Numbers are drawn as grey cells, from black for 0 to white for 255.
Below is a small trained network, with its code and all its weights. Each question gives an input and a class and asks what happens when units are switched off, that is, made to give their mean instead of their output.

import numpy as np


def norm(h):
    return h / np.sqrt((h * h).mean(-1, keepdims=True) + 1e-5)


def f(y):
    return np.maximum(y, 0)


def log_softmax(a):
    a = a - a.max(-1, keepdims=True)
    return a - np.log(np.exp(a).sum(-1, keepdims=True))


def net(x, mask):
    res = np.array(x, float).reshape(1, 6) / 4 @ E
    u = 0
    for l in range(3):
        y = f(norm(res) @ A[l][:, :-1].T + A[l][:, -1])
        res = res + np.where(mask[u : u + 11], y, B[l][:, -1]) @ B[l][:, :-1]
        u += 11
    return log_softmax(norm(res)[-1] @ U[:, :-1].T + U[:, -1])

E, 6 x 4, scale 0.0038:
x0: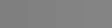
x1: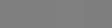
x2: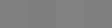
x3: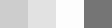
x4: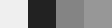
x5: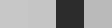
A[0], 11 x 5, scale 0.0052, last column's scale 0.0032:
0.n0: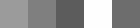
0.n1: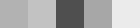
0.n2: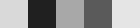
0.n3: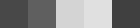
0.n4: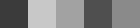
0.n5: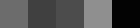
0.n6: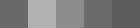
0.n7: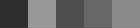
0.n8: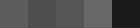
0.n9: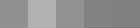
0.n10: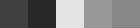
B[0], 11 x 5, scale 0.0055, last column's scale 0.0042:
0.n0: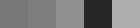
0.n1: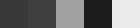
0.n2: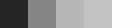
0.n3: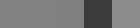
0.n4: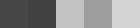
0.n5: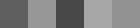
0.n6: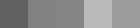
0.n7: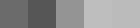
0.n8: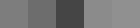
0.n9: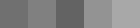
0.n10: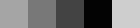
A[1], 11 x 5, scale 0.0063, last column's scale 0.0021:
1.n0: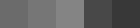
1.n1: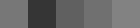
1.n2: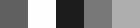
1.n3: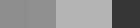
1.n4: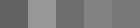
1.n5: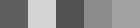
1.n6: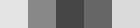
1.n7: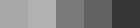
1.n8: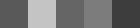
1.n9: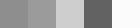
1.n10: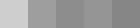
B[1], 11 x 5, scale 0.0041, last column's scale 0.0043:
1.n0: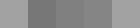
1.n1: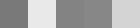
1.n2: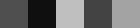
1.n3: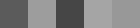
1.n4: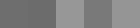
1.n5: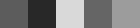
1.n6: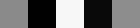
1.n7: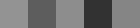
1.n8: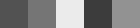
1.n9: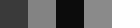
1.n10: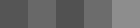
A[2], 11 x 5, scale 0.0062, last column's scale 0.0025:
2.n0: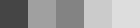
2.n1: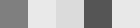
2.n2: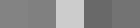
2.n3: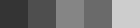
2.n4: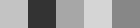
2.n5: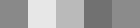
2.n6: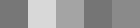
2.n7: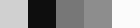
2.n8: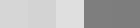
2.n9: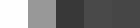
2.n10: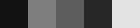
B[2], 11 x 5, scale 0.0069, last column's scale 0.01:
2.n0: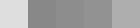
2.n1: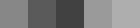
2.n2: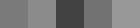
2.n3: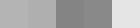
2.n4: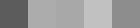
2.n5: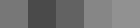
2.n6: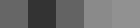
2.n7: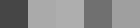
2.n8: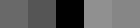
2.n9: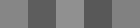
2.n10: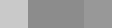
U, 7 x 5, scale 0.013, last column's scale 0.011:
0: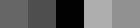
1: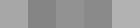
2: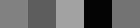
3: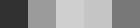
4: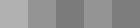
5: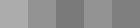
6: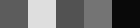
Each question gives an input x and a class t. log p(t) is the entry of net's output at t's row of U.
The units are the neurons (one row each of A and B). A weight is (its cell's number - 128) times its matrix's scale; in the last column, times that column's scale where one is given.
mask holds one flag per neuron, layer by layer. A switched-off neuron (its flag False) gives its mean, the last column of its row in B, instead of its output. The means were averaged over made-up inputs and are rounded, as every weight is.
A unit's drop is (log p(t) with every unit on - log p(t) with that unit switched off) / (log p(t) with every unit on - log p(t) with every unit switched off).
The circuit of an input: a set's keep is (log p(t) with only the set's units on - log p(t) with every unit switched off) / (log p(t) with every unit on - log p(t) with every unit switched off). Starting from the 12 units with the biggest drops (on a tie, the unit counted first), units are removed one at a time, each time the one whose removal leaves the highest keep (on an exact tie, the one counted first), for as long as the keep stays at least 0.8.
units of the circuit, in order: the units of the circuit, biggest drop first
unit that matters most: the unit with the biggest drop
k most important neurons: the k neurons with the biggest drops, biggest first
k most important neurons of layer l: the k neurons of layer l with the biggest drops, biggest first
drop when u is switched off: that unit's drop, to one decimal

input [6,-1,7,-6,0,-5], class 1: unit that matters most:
1.n9
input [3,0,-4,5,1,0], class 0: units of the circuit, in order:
2.n1, 2.n6, 2.n5
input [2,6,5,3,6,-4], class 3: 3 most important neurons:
0.n2, 1.n1, 0.n1
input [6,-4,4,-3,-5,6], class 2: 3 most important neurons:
1.n2, 0.n2, 1.n5
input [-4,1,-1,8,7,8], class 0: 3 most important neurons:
2.n8, 0.n10, 0.n2
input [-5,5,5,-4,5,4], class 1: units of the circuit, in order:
1.n9, 2.n1, 2.n7
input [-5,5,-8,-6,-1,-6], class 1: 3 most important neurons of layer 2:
2.n10, 2.n1, 2.n3
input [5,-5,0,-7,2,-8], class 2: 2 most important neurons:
0.n10, 1.n9
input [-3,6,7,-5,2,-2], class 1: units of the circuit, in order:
1.n9, 2.n1
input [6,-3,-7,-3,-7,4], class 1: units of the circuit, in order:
2.n0, 2.n10, 1.n9
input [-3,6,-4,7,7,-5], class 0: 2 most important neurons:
0.n2, 2.n8
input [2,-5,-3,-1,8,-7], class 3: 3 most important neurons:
0.n2, 0.n1, 2.n7
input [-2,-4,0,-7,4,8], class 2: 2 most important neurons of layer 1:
1.n6, 1.n9
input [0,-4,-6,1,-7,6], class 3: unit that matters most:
0.n10
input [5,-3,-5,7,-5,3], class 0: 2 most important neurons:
2.n1, 2.n6
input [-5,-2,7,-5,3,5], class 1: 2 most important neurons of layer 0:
0.n10, 0.n0
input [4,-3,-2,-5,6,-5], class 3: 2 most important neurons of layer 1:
1.n9, 1.n3
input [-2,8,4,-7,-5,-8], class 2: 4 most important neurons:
0.n10, 1.n9, 2.n1, 0.n2
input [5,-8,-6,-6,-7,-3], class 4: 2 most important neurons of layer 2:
2.n0, 2.n10
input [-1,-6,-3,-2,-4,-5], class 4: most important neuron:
0.n1
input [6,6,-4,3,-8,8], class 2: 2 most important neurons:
1.n2, 0.n2
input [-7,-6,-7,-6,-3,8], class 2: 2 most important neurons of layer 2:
2.n1, 2.n0
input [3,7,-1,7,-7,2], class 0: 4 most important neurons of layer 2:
2.n1, 2.n6, 2.n5, 2.n7
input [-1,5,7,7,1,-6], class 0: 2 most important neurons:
0.n1, 2.n1
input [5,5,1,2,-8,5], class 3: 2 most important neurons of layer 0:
0.n10, 0.n4
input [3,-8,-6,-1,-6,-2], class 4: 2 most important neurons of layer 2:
2.n0, 2.n7
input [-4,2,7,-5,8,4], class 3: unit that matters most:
2.n7
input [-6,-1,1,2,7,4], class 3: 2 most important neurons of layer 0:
0.n2, 0.n10
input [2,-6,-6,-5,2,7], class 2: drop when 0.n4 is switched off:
0.3
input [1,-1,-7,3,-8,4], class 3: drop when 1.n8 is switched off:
0.2
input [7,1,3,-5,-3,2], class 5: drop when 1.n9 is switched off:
0.2
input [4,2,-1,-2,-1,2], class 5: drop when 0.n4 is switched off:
0.0
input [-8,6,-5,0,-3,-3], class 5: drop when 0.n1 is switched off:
0.1
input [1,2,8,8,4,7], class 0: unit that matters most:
0.n10
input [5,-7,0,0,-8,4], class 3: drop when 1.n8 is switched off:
0.1
